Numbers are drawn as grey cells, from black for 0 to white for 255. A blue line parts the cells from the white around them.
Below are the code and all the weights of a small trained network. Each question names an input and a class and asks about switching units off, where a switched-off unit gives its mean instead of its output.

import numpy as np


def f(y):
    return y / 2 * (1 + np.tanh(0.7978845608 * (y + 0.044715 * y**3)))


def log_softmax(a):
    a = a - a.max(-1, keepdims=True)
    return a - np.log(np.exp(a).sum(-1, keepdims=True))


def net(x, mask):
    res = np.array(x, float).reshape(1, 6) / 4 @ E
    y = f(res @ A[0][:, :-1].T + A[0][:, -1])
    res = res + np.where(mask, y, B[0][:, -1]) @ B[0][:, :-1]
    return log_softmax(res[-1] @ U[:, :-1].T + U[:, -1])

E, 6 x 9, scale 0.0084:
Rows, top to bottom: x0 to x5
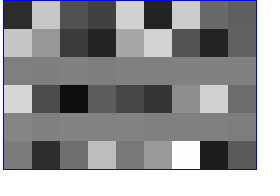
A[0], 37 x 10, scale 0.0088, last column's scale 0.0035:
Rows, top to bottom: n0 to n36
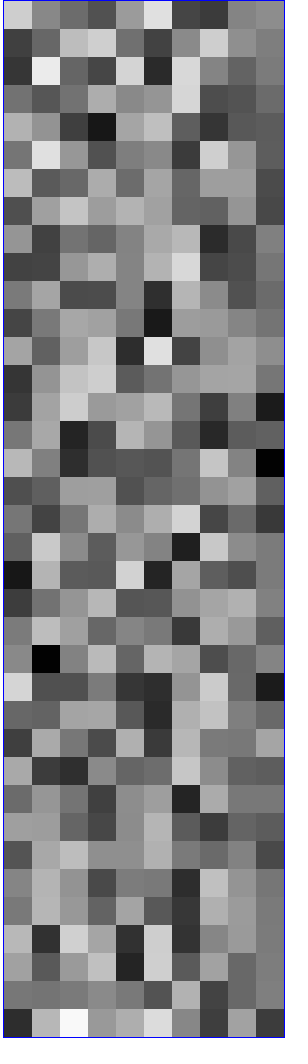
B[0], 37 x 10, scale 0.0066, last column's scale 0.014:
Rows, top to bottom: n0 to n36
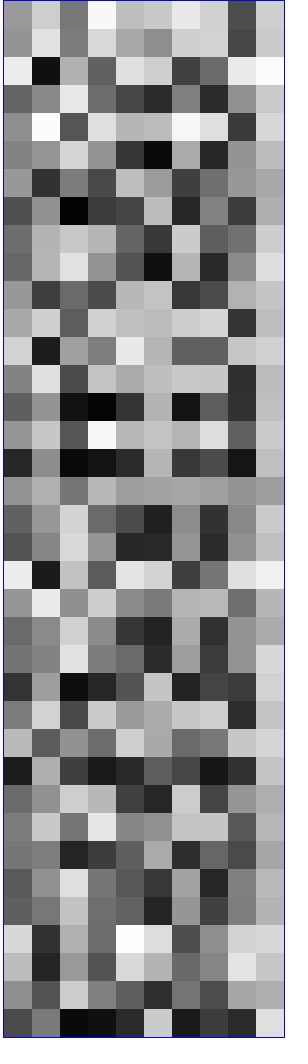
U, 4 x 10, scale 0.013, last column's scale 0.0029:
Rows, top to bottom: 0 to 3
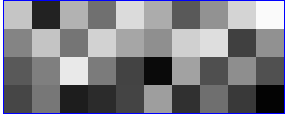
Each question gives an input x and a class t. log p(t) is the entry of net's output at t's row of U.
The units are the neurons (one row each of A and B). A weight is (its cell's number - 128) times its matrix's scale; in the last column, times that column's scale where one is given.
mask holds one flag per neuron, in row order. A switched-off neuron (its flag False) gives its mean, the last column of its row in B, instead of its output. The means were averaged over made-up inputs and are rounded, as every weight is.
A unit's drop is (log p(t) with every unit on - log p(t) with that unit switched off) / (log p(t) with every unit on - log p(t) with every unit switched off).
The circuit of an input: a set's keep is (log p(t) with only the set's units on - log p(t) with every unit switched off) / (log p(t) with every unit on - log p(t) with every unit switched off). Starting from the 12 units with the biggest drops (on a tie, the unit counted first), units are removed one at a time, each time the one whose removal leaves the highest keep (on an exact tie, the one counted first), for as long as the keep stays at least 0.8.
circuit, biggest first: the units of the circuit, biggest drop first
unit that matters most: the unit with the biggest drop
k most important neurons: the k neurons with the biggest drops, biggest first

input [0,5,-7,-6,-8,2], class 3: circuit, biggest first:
(n36)
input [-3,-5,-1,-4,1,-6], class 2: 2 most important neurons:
(n19; n5)
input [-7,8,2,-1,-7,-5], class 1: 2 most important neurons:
(n0; n4)
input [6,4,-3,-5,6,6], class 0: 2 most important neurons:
(n20; n2)
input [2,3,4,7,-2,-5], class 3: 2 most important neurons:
(n16; n24)
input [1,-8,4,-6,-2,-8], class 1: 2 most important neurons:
(n13; n1)
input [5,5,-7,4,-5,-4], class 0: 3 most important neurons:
(n2; n10; n20)
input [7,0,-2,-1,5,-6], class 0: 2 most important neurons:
(n2; n20)
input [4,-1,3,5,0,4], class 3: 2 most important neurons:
(n27; n33)
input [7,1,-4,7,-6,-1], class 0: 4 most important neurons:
(n2; n20; n36; n26)
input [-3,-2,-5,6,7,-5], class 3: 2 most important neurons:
(n24; n16)
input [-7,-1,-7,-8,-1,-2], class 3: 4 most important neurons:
(n36; n14; n7; n2)
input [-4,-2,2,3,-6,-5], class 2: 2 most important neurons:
(n2; n20)
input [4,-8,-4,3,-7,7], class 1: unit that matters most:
n11
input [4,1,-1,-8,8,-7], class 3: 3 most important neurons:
(n36; n7; n14)
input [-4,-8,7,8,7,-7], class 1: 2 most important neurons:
(n1; n25)
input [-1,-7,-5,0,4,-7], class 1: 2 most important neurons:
(n1; n13)
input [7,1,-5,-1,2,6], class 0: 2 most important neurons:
(n20; n2)
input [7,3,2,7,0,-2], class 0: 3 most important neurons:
(n2; n20; n36)
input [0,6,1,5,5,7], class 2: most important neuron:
(n27)
